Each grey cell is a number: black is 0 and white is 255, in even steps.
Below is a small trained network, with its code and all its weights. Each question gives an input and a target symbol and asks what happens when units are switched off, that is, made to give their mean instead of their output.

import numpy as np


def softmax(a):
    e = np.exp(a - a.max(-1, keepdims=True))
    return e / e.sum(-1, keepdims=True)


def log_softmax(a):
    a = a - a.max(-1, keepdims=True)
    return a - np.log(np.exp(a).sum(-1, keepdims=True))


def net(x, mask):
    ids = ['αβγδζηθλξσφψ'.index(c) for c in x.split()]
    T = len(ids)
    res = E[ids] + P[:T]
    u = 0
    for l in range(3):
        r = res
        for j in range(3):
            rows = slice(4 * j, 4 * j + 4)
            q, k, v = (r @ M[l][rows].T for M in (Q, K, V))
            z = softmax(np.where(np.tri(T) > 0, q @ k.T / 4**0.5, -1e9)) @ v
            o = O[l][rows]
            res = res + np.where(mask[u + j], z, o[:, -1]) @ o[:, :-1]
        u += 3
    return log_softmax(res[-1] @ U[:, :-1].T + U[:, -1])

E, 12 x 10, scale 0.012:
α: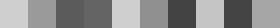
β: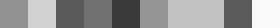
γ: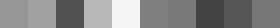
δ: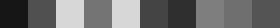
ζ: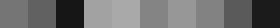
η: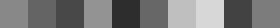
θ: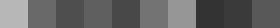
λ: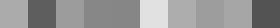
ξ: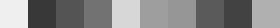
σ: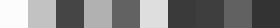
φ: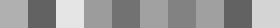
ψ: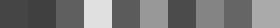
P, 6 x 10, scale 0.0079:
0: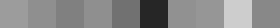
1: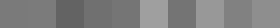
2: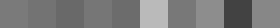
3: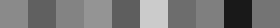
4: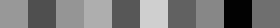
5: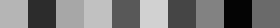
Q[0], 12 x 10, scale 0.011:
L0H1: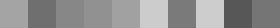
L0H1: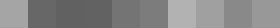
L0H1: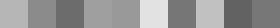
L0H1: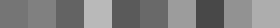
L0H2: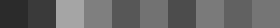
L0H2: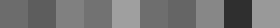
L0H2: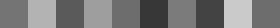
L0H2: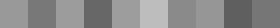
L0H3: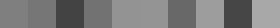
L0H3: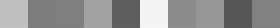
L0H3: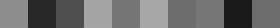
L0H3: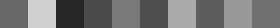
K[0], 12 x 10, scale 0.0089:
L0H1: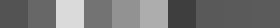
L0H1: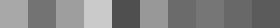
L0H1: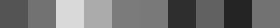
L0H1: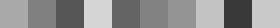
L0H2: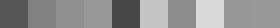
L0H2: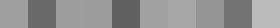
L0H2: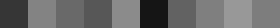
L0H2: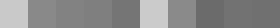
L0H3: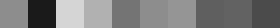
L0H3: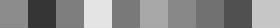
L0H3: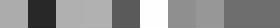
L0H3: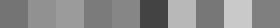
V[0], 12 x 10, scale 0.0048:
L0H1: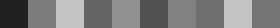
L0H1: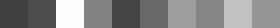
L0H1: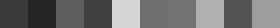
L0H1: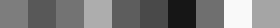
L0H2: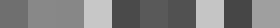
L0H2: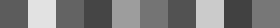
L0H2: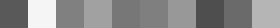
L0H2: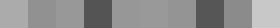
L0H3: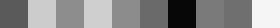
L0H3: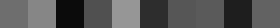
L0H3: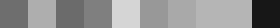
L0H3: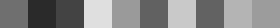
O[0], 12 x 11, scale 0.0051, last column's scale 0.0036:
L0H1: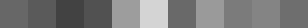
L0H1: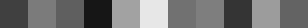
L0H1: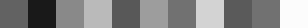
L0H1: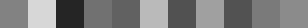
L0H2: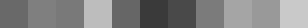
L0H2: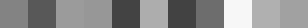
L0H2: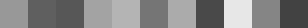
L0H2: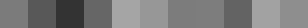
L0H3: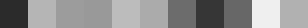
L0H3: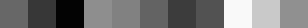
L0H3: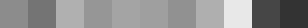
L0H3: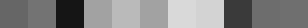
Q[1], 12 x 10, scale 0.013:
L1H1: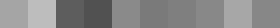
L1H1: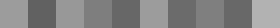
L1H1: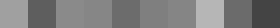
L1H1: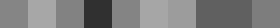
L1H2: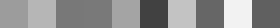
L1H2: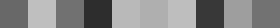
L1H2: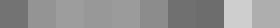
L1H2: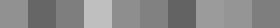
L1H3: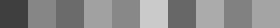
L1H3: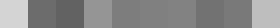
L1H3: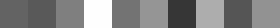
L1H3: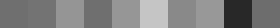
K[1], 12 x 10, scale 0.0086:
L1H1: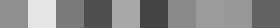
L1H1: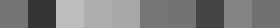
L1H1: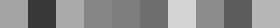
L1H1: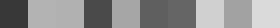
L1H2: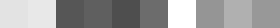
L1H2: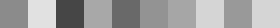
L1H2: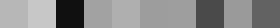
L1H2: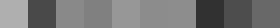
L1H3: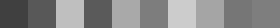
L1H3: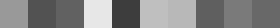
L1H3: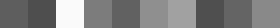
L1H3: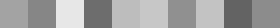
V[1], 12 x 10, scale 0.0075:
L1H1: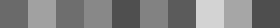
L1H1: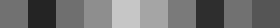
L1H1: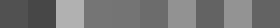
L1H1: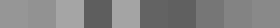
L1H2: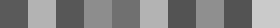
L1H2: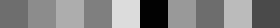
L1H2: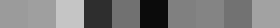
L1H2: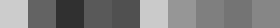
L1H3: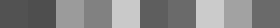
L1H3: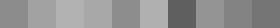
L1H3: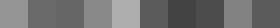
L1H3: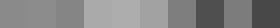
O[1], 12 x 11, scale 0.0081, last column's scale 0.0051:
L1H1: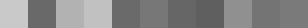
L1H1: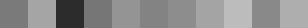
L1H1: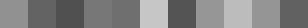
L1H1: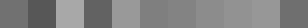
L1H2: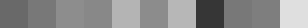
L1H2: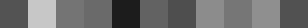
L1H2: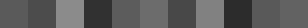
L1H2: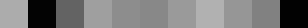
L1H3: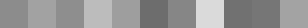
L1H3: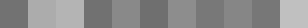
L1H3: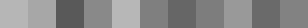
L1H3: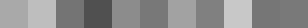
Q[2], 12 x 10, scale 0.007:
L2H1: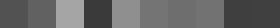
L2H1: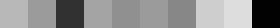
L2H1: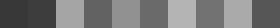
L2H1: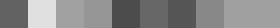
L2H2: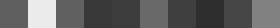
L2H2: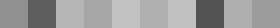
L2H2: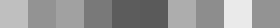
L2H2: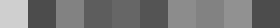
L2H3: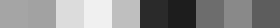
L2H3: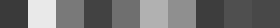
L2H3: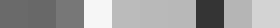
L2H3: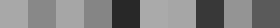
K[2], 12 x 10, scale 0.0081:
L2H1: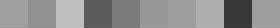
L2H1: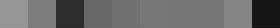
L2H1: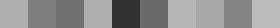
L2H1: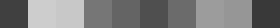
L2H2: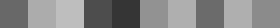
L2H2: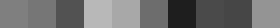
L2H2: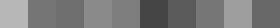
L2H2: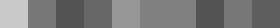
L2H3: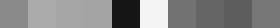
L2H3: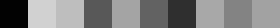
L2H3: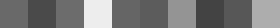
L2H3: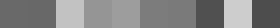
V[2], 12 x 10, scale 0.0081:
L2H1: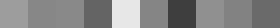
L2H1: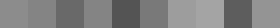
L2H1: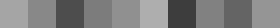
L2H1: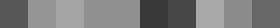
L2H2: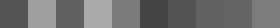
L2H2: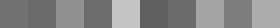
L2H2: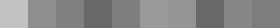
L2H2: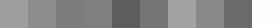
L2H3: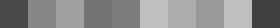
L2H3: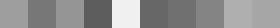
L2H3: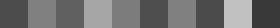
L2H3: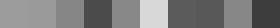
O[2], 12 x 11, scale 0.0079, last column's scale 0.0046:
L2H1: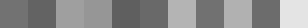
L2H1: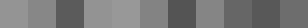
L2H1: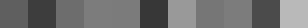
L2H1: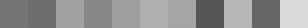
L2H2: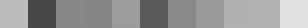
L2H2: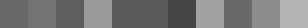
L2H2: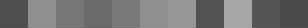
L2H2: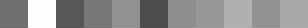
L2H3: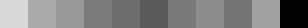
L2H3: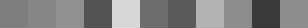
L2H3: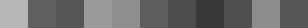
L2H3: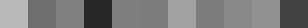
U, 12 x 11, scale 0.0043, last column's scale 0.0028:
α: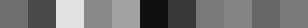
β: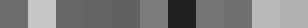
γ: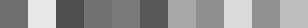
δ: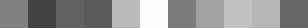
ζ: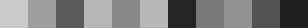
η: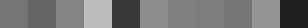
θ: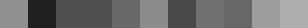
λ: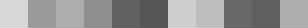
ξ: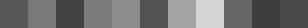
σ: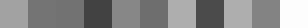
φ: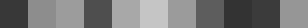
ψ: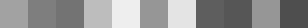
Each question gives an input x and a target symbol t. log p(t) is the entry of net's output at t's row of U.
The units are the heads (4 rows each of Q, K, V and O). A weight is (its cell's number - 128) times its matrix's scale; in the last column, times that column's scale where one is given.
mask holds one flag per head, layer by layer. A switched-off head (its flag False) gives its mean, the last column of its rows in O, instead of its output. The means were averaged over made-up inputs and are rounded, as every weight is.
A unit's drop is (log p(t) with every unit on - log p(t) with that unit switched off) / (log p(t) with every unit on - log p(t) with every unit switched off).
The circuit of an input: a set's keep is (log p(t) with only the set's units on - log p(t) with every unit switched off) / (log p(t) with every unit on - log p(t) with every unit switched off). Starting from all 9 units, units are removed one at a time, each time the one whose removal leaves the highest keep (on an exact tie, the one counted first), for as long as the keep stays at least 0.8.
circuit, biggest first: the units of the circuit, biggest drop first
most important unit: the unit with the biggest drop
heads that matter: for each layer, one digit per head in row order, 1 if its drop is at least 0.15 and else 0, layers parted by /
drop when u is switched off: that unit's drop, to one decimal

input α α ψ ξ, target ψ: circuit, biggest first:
L1H2
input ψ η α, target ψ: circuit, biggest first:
L1H2, L0H3
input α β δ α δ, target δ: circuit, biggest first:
L0H1, L1H1, L0H2
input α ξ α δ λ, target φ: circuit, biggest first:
L1H2, L2H2, L0H3, L1H3
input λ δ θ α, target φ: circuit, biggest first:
L2H2, L1H2, L0H3, L2H1
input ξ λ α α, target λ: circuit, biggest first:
L0H1, L0H3, L2H3
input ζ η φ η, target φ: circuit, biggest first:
L0H3, L1H2, L2H2
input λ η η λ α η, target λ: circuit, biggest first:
L0H3, L2H3, L0H1
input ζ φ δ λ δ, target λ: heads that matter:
101 / 001 / 001
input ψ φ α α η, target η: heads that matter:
110 / 111 / 001
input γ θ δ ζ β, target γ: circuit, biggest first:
L1H2, L2H2
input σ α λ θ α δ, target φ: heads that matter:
011 / 010 / 010
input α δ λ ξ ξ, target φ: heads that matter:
001 / 011 / 010
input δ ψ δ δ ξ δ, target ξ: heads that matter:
101 / 101 / 100
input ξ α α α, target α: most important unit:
L0H1
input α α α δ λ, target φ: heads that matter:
001 / 011 / 010
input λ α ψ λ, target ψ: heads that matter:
001 / 010 / 000
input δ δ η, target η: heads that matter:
111 / 101 / 011
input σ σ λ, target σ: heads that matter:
100 / 001 / 011
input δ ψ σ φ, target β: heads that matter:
001 / 011 / 100
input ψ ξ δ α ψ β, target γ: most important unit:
L2H2
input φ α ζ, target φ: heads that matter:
001 / 111 / 001
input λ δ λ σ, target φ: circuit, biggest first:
L2H2, L0H1, L0H3
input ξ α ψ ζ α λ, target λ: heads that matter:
101 / 000 / 000
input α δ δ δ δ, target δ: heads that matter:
100 / 110 / 000
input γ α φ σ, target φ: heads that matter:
001 / 011 / 010
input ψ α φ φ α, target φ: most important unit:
L0H3
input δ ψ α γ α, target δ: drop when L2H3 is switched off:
0.3
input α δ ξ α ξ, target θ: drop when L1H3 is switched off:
0.2
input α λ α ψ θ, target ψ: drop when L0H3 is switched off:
0.3
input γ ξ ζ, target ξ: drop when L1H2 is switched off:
0.4
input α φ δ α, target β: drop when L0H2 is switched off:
0.0
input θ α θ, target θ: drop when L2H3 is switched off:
0.1
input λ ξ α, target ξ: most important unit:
L1H2
